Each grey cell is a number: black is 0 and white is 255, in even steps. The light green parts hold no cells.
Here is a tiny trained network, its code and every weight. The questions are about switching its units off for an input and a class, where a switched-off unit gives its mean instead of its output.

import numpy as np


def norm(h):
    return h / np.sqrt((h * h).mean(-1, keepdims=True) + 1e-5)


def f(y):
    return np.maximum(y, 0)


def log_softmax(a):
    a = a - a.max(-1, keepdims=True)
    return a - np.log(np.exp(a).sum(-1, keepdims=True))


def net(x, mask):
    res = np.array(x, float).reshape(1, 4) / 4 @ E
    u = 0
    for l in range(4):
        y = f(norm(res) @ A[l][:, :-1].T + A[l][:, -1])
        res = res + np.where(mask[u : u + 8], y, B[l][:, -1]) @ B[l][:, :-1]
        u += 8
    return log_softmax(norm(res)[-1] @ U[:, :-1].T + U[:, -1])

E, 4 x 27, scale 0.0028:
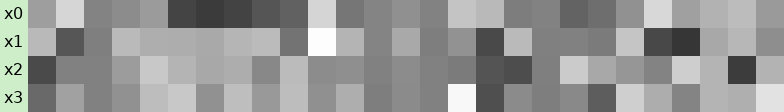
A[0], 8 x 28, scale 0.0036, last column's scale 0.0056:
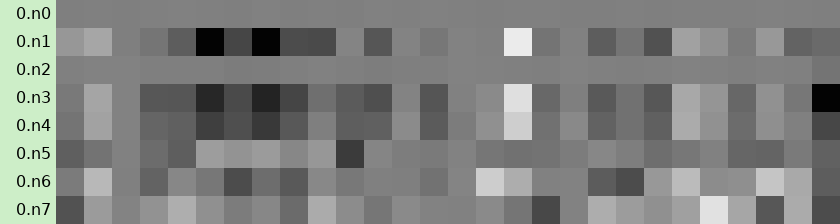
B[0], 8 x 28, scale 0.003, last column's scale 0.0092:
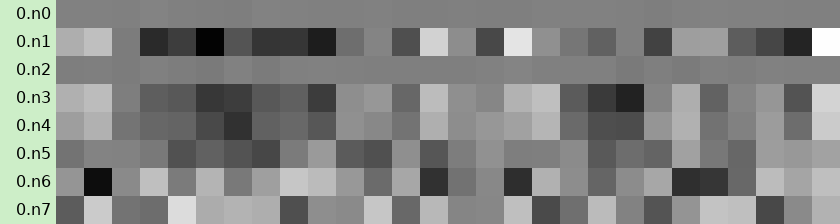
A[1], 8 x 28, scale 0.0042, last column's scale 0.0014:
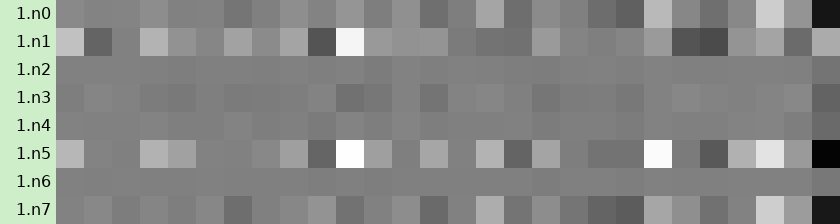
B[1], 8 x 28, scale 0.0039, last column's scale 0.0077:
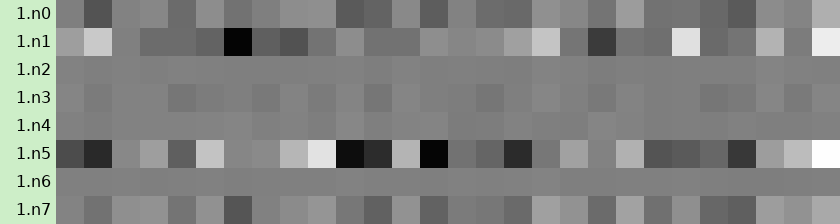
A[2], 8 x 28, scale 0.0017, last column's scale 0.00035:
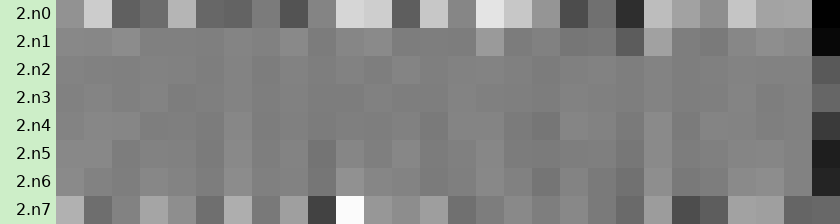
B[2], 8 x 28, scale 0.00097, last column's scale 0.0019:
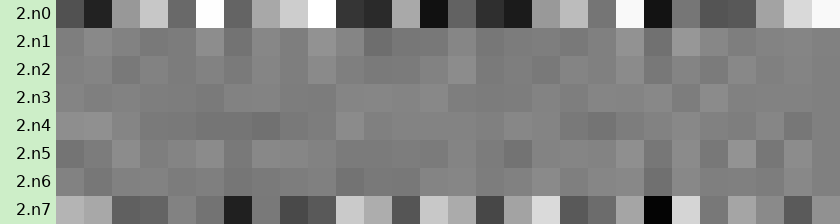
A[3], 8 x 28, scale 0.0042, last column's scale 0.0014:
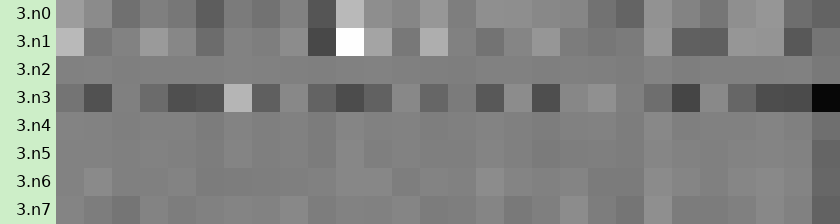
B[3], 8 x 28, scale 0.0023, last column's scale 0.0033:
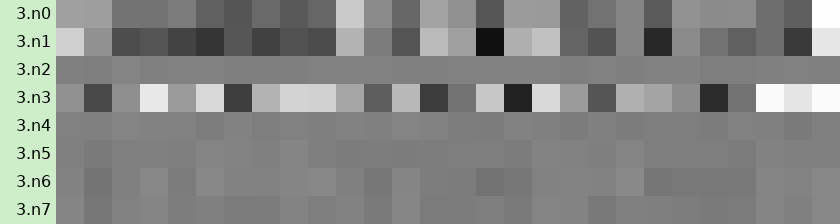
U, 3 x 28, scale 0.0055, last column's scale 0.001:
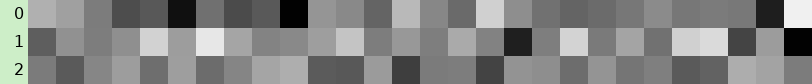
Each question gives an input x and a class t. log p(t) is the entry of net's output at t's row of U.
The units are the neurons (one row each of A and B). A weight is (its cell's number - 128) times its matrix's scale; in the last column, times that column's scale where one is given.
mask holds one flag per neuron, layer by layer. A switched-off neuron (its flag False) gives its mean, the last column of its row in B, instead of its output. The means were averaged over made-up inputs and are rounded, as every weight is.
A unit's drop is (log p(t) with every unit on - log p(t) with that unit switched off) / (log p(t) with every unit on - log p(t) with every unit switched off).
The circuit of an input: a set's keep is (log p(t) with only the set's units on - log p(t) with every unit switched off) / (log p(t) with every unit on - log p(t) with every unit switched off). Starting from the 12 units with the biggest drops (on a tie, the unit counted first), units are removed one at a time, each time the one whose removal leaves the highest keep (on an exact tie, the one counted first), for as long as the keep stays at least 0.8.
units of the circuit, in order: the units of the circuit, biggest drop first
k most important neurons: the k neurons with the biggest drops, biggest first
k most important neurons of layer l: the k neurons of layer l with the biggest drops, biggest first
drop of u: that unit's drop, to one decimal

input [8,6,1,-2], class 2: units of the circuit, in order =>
1.n5
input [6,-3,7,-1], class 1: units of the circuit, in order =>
0.n7, 1.n1
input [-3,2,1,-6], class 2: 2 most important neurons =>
0.n3, 3.n3
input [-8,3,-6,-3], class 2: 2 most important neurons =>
0.n3, 0.n4
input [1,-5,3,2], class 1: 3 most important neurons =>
0.n7, 0.n1, 1.n1
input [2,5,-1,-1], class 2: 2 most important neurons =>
0.n1, 1.n5
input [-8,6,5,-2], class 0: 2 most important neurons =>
1.n5, 0.n6
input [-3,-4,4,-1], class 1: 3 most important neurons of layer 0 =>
0.n7, 0.n6, 0.n1
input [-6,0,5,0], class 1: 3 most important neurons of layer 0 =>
0.n1, 0.n7, 0.n6
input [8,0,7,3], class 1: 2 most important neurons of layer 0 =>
0.n7, 0.n3
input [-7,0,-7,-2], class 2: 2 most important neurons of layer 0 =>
0.n1, 0.n3
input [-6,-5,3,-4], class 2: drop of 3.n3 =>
0.1
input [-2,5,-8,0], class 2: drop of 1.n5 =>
0.2
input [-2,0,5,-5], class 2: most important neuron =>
3.n3
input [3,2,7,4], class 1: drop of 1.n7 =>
0.0
